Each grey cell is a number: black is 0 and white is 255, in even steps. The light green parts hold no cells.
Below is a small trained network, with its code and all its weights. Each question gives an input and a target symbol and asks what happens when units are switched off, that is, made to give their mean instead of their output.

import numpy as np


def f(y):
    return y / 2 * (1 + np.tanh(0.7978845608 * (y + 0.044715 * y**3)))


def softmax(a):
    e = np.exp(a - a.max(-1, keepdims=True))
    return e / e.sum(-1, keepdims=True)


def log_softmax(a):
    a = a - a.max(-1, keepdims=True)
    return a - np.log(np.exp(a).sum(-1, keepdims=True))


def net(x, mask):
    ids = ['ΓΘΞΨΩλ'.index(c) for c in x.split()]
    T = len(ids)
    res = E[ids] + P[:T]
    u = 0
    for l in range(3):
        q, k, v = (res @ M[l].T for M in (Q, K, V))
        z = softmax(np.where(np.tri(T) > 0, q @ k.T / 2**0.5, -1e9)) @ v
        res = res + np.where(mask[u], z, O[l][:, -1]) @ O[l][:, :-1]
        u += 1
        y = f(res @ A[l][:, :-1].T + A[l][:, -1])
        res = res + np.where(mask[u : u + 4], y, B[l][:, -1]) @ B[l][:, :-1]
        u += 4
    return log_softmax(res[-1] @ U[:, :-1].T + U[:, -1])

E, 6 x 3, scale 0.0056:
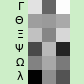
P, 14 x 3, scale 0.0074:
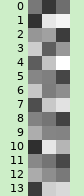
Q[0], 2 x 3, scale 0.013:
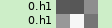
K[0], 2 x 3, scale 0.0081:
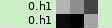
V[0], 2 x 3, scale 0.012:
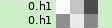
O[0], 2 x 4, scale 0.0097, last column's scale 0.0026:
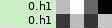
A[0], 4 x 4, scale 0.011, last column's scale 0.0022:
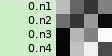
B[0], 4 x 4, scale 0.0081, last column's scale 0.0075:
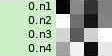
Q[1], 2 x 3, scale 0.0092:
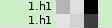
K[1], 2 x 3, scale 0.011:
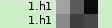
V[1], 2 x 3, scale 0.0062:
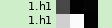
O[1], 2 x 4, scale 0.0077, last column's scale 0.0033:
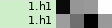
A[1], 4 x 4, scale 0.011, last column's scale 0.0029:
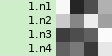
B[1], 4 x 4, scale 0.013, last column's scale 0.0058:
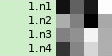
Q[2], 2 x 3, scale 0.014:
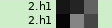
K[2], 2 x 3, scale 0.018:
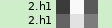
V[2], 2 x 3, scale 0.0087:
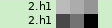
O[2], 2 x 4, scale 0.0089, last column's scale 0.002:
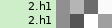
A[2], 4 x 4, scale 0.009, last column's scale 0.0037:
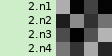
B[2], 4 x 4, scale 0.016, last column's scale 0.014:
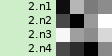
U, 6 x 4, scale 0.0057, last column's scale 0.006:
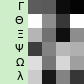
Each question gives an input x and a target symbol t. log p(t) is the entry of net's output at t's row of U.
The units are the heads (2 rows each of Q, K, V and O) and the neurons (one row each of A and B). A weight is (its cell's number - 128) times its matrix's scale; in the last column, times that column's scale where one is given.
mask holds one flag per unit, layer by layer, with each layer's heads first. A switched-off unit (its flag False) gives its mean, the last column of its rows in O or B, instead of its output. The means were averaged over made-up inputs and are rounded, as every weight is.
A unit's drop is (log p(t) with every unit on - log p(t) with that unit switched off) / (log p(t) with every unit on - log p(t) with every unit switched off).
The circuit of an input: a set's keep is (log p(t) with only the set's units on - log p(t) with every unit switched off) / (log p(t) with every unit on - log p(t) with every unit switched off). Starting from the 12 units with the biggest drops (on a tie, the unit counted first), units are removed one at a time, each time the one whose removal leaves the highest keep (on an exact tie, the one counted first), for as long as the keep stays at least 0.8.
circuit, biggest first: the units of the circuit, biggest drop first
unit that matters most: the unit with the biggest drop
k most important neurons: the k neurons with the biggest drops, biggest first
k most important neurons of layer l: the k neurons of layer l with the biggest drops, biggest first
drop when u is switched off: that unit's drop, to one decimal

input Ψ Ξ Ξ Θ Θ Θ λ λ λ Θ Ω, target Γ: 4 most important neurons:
(1.n1, 1.n3, 0.n3, 2.n3)
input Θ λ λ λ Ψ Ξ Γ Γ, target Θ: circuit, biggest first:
(2.n2, 1.n2)
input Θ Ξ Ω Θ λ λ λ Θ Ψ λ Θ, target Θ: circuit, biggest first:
(2.n2, 1.n1)
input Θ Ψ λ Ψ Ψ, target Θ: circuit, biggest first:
(2.n2, 1.n1)
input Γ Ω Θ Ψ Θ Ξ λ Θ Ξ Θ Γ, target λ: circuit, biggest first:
(2.h1, 0.h1, 2.n4, 1.n1)
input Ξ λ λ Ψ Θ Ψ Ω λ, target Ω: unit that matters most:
0.h1
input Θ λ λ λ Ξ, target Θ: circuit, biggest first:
(2.n2, 1.n2)
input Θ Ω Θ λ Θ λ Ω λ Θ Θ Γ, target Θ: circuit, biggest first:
(2.n2, 1.n1, 1.n2)
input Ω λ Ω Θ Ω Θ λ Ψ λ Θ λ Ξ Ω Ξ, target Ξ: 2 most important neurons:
(0.n3, 0.n4)
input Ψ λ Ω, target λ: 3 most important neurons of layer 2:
(2.n2, 2.n3, 2.n1)
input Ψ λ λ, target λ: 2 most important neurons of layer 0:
(0.n4, 0.n3)
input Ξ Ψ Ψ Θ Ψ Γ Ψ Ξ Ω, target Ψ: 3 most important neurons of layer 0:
(0.n3, 0.n1, 0.n2)
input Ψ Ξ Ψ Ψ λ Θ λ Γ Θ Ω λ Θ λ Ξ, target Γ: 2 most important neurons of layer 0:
(0.n4, 0.n3)
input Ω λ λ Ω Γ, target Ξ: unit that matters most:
0.n3
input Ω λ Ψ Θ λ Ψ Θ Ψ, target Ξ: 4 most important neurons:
(0.n3, 1.n1, 0.n4, 1.n3)
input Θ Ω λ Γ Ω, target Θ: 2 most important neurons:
(0.n3, 2.n2)
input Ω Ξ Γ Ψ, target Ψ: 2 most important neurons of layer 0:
(0.n3, 0.n1)
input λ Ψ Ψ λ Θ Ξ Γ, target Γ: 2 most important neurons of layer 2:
(2.n1, 2.n2)
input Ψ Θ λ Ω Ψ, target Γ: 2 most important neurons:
(0.n4, 1.n1)
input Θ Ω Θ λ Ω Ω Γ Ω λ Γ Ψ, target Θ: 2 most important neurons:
(0.n3, 2.n2)
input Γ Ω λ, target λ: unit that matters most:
0.n4
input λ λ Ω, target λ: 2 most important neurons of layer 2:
(2.n3, 2.n2)
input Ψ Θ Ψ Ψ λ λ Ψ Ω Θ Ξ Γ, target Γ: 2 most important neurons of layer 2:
(2.n3, 2.n2)
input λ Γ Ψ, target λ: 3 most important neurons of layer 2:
(2.n3, 2.n2, 2.n1)
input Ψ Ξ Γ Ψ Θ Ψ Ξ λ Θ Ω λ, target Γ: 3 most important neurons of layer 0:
(0.n3, 0.n2, 0.n1)
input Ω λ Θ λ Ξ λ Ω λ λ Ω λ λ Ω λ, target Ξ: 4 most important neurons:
(0.n3, 1.n1, 1.n3, 2.n3)
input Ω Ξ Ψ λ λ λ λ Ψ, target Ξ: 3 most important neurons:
(0.n3, 1.n1, 1.n3)
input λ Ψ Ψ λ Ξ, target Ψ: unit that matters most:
0.n2
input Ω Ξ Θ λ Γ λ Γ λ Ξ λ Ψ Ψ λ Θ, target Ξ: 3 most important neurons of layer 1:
(1.n1, 1.n3, 1.n2)
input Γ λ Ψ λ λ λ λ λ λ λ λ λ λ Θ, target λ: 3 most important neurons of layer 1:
(1.n1, 1.n2, 1.n4)
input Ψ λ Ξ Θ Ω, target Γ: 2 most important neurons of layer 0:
(0.n4, 0.n3)
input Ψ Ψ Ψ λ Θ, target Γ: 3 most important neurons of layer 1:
(1.n1, 1.n3, 1.n2)
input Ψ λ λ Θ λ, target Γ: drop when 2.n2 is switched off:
0.2
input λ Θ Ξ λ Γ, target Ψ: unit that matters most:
0.n2
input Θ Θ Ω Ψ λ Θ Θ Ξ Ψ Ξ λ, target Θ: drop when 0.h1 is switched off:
0.4
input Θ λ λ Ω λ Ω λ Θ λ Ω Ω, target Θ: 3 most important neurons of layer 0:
(0.n3, 0.n4, 0.n1)
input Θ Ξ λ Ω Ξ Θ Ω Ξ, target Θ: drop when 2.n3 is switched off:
-0.1
